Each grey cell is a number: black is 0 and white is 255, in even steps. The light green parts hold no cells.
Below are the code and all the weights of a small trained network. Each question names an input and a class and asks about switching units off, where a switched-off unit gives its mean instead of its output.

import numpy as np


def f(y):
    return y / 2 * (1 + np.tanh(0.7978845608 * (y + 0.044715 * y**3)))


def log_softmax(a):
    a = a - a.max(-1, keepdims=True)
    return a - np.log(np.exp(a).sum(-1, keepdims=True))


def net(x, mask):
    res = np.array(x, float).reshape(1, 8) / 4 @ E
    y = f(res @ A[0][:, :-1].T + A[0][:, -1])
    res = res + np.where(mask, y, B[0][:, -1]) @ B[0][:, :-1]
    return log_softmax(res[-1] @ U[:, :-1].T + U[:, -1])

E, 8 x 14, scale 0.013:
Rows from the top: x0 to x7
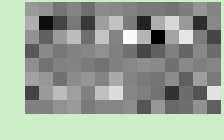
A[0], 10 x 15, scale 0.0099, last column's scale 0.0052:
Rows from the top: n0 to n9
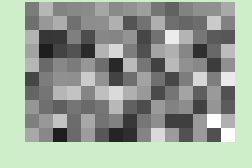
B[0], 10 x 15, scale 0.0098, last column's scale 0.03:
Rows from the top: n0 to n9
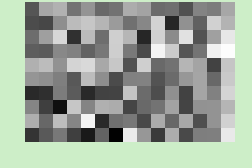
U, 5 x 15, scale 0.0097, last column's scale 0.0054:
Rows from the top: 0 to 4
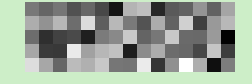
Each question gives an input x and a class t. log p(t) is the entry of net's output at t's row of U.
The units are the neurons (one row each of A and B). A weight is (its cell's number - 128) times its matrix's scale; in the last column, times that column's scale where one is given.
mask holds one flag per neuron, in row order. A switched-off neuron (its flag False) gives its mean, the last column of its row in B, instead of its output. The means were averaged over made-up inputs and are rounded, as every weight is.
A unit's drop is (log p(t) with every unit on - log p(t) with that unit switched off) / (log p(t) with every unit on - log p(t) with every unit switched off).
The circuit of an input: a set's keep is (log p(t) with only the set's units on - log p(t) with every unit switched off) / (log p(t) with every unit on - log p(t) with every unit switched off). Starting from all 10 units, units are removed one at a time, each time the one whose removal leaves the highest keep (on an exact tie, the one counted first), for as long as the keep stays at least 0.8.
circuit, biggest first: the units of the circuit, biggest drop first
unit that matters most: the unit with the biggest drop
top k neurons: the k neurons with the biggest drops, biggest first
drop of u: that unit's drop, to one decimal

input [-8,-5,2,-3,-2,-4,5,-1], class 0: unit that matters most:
n2
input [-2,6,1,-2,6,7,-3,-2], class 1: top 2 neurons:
n2, n6
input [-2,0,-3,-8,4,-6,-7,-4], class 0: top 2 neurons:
n3, n9
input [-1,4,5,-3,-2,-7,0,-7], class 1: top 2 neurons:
n9, n2
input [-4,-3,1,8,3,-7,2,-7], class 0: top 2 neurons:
n2, n3
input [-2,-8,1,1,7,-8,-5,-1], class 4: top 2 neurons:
n4, n6
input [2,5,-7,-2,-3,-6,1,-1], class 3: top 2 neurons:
n1, n6
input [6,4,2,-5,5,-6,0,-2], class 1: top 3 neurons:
n9, n2, n6
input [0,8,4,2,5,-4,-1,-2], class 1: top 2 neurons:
n2, n9
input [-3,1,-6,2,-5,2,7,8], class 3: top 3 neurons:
n2, n1, n7
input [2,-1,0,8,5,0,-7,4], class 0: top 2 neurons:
n9, n3
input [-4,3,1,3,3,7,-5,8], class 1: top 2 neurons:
n2, n6
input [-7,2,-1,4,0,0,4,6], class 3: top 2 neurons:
n9, n2
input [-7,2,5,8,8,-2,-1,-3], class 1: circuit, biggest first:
n9
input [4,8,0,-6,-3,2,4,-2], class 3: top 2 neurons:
n9, n7
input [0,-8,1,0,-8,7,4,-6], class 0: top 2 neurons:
n2, n3
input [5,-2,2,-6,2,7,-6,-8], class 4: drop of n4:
0.3
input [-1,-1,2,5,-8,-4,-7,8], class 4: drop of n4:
0.4
